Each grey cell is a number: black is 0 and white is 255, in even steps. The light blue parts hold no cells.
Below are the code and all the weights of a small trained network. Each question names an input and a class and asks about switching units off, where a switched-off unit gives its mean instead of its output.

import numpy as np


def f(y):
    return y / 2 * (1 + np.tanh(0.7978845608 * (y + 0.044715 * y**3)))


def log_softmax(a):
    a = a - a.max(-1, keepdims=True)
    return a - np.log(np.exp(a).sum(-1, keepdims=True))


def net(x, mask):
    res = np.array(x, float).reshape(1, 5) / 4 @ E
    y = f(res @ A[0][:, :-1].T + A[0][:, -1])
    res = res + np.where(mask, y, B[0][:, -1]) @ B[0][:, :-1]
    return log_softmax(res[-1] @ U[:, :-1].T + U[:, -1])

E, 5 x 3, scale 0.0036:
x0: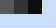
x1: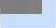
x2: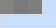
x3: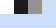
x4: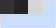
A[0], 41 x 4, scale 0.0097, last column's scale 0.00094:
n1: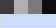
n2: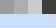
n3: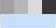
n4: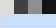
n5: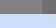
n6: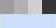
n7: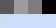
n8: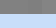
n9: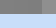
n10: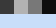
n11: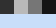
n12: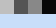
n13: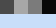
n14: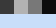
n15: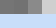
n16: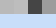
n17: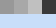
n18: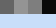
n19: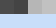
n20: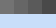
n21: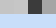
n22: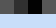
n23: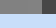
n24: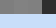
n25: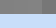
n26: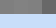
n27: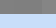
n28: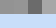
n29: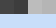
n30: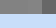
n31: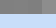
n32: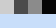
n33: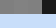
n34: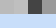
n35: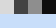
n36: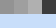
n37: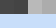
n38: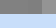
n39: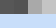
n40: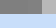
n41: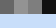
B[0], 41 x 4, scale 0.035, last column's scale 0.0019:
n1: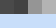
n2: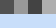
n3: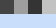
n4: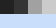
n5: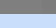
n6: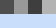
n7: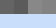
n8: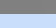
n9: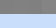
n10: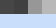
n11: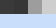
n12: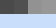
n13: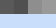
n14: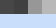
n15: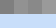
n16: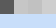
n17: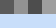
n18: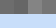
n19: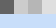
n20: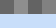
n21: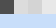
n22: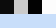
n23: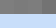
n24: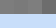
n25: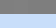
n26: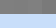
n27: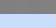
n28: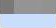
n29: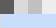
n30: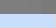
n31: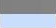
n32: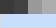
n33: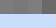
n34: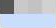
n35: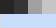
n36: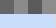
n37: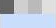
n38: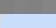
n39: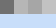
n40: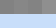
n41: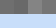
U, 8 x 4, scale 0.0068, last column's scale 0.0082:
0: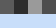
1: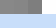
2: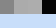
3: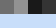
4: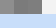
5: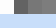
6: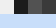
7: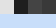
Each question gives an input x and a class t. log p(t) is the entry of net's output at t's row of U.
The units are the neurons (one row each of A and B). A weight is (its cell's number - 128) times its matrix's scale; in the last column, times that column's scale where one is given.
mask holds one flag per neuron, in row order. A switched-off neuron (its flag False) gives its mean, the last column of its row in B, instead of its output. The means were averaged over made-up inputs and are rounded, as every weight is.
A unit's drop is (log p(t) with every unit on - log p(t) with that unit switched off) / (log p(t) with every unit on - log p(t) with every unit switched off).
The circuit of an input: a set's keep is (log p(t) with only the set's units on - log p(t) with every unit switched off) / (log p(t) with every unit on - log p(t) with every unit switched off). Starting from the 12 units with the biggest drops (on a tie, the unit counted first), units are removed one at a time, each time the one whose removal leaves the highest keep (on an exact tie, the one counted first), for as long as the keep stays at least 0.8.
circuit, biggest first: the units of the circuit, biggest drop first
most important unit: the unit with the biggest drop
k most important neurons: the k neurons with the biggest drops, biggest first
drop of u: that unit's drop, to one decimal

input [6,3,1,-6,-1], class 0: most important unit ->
n11
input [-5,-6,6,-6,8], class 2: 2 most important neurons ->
[n29 n37]
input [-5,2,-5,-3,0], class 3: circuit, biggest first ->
[n3 n6 n2]
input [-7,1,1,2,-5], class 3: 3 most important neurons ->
[n3 n6 n2]
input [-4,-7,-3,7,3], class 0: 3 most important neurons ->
[n4 n35 n32]
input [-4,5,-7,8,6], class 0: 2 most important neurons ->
[n4 n35]
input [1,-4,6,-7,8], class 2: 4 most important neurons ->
[n29 n37 n19 n39]
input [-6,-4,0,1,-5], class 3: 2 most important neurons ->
[n3 n6]
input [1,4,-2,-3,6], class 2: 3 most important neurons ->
[n29 n37 n19]
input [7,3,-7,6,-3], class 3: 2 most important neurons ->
[n22 n11]
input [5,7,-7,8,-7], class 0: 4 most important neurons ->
[n4 n35 n32 n12]
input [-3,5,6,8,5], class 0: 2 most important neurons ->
[n4 n35]
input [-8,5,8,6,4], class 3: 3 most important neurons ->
[n3 n6 n2]
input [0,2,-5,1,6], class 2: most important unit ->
n29
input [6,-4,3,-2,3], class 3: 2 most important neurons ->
[n22 n21]
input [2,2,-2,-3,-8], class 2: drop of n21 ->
0.4
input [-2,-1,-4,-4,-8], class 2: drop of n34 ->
0.3
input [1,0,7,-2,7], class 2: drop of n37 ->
0.2
